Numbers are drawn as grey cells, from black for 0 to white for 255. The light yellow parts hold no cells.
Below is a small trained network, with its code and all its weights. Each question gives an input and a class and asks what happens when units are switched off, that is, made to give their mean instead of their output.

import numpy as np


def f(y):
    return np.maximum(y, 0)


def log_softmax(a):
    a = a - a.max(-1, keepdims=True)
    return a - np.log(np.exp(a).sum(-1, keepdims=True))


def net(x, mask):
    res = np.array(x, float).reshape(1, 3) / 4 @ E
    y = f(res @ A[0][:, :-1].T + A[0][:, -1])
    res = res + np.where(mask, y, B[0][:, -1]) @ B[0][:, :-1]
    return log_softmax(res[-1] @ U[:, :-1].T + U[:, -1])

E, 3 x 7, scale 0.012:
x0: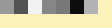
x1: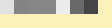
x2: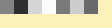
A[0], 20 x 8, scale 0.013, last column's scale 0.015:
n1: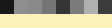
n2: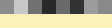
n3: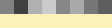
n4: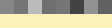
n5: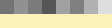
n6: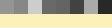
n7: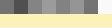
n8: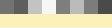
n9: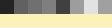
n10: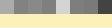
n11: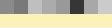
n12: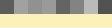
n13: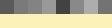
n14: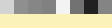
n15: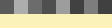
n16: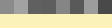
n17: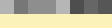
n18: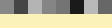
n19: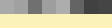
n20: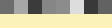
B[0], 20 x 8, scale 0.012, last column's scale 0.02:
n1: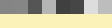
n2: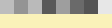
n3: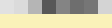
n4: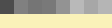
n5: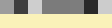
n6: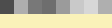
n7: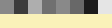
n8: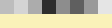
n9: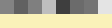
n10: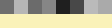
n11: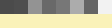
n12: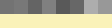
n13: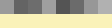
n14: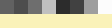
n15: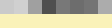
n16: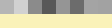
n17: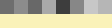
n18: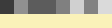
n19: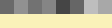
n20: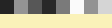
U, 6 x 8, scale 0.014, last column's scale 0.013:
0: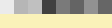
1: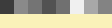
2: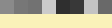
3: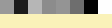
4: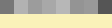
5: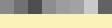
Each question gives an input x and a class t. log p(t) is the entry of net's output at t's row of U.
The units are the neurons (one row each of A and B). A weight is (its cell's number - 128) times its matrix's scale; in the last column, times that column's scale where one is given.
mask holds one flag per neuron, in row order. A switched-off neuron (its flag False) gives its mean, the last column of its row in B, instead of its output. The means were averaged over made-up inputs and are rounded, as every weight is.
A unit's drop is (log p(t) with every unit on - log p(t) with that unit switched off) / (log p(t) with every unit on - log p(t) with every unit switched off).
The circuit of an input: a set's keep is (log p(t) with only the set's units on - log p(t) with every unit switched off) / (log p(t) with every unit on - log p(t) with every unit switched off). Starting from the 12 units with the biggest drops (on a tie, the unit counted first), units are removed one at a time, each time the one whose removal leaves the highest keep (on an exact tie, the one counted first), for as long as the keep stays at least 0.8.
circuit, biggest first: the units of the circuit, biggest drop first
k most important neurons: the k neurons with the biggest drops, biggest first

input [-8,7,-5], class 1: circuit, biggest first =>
[n20]
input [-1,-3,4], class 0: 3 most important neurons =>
[n8 n14 n5]
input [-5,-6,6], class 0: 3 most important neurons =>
[n8 n14 n3]
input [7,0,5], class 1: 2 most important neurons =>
[n18 n11]
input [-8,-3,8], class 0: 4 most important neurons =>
[n8 n3 n18 n11]
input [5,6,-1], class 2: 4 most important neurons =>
[n14 n20 n10 n17]
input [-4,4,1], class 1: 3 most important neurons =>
[n20 n9 n1]
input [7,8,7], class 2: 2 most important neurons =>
[n14 n17]
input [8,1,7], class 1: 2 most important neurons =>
[n18 n11]
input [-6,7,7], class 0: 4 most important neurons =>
[n8 n3 n9 n1]
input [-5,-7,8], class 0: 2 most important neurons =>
[n8 n3]
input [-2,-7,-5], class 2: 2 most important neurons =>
[n1 n9]
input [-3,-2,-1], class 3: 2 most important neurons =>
[n18 n6]
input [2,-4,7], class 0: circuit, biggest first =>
[n8]
